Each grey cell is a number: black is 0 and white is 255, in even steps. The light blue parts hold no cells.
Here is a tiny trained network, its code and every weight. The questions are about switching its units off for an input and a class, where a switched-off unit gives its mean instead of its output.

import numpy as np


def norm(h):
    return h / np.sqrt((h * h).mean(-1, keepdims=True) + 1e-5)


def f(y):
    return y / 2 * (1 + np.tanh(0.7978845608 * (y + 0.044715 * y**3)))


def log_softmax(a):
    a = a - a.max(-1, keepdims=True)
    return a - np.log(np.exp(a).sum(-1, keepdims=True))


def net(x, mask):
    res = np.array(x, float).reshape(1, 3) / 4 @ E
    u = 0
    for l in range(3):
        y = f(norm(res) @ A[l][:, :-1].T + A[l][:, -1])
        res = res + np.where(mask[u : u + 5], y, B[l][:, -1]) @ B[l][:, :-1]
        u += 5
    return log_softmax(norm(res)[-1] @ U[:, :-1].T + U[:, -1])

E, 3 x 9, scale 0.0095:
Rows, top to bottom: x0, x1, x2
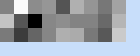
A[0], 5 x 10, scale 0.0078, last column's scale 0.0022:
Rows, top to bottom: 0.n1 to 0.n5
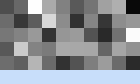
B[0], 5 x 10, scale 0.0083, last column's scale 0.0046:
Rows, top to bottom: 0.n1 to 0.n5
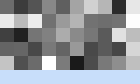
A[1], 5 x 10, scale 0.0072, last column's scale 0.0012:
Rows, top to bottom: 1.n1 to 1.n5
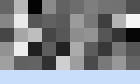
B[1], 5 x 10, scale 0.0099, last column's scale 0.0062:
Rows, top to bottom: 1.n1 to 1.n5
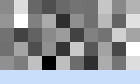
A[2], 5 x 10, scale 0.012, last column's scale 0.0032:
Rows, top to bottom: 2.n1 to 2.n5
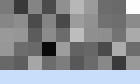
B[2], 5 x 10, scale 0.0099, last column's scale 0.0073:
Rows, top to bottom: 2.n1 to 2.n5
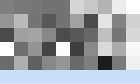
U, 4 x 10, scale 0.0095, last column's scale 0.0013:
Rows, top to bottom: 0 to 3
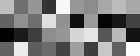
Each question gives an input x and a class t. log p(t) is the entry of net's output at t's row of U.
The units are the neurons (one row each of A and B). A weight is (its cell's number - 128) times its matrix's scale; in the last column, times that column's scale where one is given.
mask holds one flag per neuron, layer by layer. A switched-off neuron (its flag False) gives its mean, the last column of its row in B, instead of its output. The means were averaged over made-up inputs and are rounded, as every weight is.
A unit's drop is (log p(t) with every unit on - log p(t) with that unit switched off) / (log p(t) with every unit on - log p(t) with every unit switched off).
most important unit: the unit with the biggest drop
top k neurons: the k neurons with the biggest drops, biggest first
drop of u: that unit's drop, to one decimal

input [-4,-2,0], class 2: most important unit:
1.n2
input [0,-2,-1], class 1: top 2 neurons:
[0.n5, 1.n4]
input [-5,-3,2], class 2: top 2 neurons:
[0.n1, 2.n4]
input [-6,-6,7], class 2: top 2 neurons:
[0.n1, 2.n1]
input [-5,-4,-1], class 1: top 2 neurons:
[0.n5, 2.n5]
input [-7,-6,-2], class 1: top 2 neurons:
[0.n5, 2.n5]
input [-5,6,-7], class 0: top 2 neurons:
[1.n2, 1.n4]
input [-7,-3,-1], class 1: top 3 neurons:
[0.n5, 2.n5, 2.n4]
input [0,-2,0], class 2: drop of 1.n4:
0.3
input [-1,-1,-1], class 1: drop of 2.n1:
0.1
